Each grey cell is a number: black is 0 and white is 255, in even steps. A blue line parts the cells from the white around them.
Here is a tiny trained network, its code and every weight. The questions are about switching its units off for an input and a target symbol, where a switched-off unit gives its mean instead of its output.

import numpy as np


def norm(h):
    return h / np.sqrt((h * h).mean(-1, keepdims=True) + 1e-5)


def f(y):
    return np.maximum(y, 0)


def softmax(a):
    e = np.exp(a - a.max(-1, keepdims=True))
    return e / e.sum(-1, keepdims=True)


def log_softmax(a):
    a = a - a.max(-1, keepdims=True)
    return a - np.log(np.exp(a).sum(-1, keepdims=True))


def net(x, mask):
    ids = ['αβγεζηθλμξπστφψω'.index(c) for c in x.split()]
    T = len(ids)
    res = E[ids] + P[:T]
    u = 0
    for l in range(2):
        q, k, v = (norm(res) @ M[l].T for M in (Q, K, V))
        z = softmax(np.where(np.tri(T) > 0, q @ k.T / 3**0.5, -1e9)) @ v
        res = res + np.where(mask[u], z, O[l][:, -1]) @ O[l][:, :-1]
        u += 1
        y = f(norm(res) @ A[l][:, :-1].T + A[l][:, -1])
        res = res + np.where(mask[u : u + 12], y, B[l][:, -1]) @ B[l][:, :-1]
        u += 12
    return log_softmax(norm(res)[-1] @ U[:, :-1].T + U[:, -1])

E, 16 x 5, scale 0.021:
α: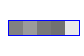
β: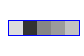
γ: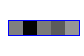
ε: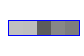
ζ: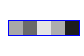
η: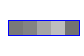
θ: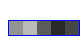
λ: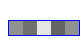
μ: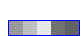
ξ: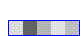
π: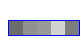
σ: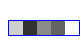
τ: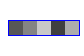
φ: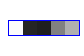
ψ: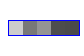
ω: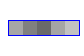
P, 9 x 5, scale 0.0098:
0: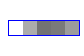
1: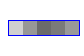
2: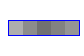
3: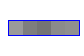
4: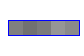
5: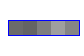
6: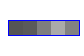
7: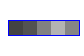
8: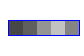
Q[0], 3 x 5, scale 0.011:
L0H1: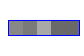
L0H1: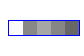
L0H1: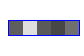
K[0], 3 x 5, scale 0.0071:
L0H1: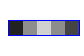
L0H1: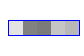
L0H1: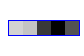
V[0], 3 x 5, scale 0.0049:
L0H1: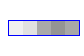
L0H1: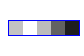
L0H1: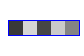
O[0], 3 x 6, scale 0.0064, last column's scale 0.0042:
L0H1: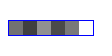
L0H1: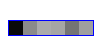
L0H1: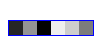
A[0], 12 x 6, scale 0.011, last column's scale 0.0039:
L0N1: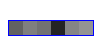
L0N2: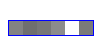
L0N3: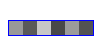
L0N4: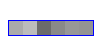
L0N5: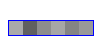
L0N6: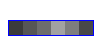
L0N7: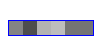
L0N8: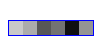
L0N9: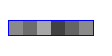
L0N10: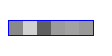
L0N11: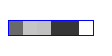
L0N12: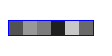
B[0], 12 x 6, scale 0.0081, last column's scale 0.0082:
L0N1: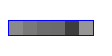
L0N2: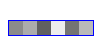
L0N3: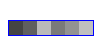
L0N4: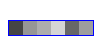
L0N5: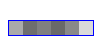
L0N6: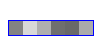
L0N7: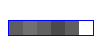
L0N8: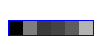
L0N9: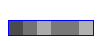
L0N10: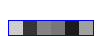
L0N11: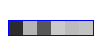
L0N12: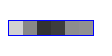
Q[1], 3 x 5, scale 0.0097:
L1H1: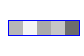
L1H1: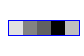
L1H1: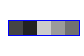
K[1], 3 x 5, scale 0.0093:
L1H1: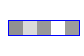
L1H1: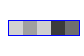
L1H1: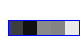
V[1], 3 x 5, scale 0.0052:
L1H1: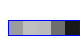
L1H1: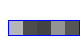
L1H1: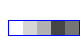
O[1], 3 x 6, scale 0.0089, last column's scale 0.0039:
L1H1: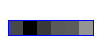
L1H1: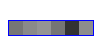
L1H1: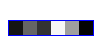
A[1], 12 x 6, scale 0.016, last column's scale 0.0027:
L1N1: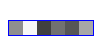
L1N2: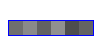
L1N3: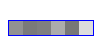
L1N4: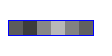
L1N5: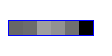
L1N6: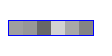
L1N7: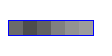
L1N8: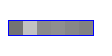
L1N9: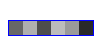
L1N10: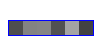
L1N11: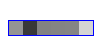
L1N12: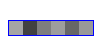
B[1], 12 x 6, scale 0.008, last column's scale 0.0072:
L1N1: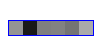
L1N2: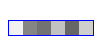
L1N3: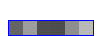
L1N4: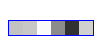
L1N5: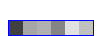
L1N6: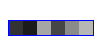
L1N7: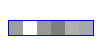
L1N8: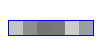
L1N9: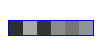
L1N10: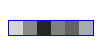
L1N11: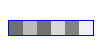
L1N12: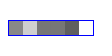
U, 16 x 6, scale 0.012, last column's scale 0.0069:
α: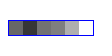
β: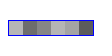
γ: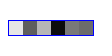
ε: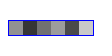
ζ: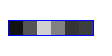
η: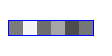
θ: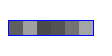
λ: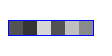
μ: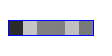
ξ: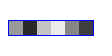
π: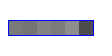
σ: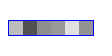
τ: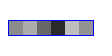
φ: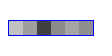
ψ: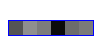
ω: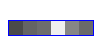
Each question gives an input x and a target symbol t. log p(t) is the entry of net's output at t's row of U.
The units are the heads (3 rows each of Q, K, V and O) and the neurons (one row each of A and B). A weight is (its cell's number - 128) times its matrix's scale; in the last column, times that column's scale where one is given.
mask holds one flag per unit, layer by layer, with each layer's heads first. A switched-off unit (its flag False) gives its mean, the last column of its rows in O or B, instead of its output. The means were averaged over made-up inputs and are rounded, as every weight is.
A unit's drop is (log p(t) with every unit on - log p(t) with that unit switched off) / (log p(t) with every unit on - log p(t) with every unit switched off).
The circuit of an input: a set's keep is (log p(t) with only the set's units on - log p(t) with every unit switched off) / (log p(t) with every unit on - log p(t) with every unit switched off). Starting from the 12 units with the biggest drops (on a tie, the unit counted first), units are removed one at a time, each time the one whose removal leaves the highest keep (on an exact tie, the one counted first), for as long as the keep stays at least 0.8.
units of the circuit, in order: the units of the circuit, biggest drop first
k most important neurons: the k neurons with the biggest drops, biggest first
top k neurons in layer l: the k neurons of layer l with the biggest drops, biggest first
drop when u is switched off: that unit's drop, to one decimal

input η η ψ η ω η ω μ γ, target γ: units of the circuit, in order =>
[L1H1]
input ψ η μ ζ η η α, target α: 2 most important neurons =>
[L0N2; L1N6]
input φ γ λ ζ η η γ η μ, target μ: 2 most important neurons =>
[L0N11; L0N6]
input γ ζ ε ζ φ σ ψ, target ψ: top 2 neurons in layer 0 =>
[L0N8; L0N2]
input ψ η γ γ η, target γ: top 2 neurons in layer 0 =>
[L0N7; L0N2]
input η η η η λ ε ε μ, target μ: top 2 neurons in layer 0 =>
[L0N11; L0N10]
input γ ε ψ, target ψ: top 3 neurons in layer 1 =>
[L1N11; L1N10; L1N12]
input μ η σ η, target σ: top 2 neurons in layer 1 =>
[L1N8; L1N12]
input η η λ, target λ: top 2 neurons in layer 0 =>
[L0N3; L0N9]
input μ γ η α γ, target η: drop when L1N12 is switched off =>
0.1
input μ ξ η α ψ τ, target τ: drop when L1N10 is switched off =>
0.6
